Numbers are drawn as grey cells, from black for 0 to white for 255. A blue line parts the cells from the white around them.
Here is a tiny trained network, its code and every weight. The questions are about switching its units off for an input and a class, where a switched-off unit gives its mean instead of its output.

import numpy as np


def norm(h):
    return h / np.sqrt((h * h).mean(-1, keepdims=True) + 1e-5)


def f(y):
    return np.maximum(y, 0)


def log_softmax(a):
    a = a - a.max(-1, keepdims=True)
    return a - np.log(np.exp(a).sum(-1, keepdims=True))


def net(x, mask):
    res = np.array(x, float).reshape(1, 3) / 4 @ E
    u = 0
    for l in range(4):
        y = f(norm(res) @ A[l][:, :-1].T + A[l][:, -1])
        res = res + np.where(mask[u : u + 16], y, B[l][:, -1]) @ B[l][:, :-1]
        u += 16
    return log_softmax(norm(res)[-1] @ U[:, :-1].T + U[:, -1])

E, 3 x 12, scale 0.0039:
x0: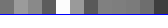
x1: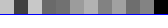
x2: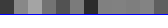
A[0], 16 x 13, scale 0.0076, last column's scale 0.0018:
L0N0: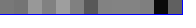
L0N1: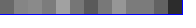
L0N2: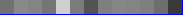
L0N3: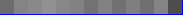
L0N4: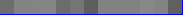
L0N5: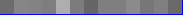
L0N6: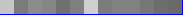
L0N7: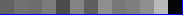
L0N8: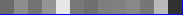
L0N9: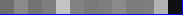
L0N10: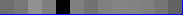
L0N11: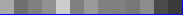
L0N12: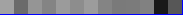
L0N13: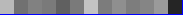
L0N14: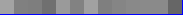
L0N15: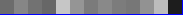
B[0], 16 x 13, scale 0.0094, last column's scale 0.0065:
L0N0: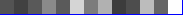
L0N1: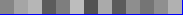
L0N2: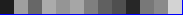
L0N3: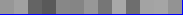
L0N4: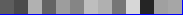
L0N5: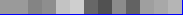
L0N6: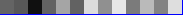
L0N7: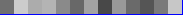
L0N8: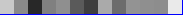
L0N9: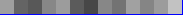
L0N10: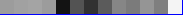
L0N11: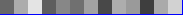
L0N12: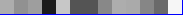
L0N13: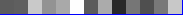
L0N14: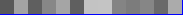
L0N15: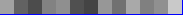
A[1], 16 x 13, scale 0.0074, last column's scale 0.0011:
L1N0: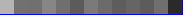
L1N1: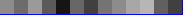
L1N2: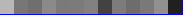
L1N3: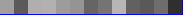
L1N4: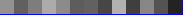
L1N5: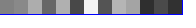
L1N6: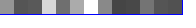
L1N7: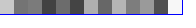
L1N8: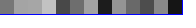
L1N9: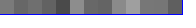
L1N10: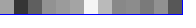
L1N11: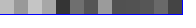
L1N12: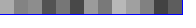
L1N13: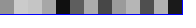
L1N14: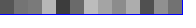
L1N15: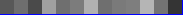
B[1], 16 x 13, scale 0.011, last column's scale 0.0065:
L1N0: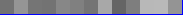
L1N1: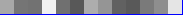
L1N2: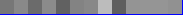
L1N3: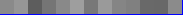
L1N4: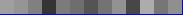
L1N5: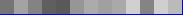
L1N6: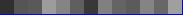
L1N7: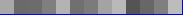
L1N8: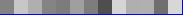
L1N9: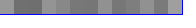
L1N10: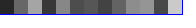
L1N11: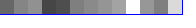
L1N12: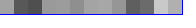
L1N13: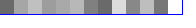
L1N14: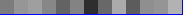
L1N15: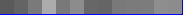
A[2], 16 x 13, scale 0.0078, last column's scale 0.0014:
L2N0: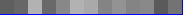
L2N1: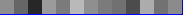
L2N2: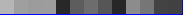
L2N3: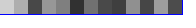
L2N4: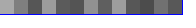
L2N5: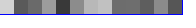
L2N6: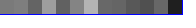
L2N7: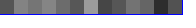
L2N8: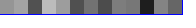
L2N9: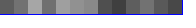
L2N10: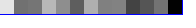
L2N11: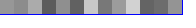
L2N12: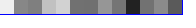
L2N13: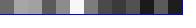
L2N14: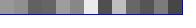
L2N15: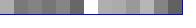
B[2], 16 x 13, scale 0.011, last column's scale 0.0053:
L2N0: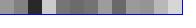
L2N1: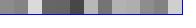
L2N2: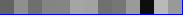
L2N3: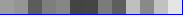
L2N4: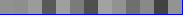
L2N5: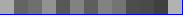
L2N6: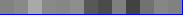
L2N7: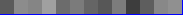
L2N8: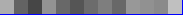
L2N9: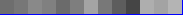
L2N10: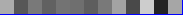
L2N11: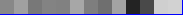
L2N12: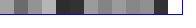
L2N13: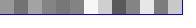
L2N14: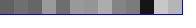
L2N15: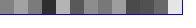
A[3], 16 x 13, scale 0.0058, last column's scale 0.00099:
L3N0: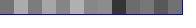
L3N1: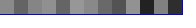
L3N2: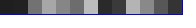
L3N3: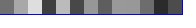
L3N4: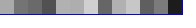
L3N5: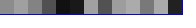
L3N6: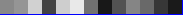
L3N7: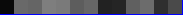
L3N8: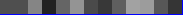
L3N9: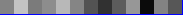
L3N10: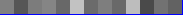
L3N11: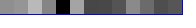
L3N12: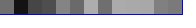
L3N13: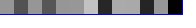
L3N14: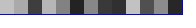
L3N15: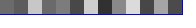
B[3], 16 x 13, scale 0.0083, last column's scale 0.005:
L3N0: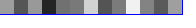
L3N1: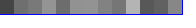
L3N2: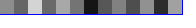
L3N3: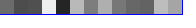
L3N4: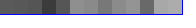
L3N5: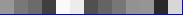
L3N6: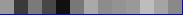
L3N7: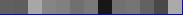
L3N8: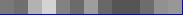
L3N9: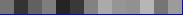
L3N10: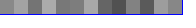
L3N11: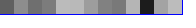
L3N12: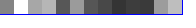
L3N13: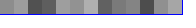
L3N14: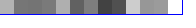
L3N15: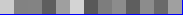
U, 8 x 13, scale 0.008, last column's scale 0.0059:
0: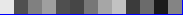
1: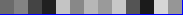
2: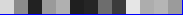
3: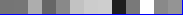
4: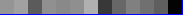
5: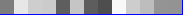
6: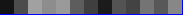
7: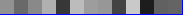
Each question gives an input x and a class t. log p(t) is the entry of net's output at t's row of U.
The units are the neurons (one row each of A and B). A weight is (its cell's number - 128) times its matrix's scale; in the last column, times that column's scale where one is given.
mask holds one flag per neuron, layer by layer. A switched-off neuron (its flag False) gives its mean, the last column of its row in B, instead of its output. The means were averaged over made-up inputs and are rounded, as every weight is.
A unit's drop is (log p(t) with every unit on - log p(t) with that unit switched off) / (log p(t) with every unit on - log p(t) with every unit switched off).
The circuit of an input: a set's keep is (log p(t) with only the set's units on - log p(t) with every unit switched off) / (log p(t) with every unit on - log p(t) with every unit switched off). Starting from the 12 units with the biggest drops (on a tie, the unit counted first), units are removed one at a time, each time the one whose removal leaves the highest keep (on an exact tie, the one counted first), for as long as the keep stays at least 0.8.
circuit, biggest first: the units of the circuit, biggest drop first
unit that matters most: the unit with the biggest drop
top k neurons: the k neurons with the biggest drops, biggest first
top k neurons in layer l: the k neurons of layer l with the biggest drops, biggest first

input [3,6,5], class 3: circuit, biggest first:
(L0N0)
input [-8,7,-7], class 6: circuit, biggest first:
(L1N10; L0N13; L0N6)
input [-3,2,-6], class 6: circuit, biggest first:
(L0N13; L1N10; L0N6)
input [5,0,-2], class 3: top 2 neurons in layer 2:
(L2N13; L2N0)
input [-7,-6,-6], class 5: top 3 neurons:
(L0N0; L0N7; L0N6)
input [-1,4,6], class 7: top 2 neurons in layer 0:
(L0N0; L0N6)
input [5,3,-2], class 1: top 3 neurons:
(L0N12; L0N11; L0N13)
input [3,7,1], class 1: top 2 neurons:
(L0N12; L0N10)
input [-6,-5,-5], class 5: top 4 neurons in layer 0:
(L0N0; L0N7; L0N6; L0N12)
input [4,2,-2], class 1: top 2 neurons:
(L0N12; L0N11)
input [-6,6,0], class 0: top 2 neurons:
(L0N10; L0N6)
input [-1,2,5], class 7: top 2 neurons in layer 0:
(L0N0; L0N11)
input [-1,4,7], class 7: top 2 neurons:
(L0N0; L0N6)
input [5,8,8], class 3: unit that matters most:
L0N0
